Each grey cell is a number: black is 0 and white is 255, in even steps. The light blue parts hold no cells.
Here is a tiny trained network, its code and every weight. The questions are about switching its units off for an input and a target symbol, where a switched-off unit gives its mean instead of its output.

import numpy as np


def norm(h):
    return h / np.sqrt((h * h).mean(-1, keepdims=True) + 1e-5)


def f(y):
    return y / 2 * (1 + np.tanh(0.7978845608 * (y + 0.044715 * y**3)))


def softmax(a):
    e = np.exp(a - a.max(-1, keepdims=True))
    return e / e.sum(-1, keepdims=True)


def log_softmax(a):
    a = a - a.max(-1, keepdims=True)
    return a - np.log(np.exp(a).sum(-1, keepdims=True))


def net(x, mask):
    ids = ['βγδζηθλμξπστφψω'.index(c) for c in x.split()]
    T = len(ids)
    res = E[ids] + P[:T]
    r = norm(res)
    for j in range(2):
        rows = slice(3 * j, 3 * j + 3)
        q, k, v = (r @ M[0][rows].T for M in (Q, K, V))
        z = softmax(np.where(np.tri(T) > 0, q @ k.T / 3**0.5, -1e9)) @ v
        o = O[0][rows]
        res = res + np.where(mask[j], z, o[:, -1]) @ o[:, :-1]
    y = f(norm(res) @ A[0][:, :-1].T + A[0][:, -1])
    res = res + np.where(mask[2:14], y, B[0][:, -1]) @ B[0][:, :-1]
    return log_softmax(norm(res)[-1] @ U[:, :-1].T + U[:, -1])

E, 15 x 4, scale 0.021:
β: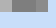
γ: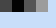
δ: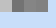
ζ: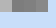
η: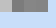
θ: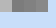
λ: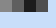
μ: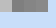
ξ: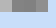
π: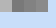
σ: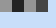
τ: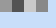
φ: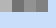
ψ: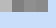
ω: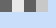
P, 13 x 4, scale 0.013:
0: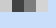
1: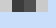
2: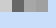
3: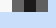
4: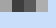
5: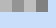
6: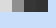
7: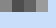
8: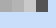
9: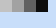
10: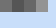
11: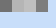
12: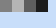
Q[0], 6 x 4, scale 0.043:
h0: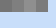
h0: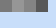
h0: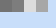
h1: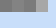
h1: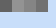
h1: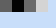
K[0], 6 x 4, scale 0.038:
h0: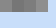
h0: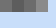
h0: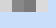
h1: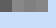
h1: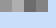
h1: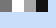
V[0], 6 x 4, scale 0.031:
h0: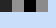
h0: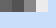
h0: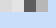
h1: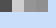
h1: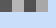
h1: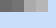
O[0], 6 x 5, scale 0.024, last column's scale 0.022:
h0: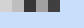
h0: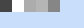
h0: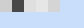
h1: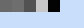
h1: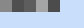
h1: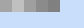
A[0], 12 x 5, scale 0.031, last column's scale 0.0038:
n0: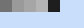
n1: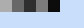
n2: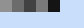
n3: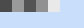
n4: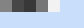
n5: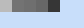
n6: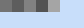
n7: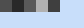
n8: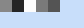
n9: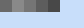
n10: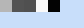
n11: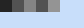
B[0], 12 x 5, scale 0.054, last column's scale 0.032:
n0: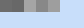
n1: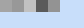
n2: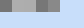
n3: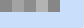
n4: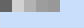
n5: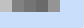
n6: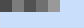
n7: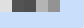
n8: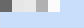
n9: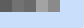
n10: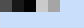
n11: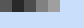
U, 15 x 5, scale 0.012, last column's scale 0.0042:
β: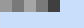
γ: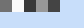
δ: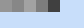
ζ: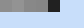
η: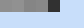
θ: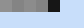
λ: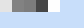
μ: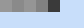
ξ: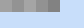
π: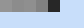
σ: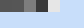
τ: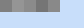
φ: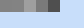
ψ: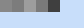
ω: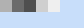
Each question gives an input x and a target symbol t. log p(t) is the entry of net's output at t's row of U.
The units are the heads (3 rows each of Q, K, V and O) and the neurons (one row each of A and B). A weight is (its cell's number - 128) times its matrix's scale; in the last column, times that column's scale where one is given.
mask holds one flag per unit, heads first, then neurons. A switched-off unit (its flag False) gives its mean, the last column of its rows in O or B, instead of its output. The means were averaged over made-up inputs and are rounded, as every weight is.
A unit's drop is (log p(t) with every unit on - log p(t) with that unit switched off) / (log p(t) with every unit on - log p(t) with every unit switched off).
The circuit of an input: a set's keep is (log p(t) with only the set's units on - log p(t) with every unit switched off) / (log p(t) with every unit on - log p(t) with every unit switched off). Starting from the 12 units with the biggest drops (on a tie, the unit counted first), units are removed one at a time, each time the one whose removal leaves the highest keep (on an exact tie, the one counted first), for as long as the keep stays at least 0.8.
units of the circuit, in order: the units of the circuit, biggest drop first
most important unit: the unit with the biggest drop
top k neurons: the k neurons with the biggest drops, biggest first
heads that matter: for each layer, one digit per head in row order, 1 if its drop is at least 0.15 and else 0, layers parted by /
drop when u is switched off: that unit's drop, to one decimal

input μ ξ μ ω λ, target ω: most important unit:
h1
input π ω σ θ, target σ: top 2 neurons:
[n11 n8]
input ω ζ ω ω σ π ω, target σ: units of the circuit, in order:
[h0 n8]
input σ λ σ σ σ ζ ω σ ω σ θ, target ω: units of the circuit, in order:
[h1 n7]
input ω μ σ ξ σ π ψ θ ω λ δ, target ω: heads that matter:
01
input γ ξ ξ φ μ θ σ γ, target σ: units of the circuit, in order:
[h0 n11]
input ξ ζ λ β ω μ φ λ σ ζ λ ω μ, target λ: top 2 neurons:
[n8 n5]
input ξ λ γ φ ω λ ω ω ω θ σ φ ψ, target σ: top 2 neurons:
[n8 n11]
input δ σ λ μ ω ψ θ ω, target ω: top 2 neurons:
[n10 n7]
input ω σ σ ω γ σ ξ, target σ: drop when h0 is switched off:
1.0
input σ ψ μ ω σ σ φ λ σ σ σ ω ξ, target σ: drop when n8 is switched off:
0.1
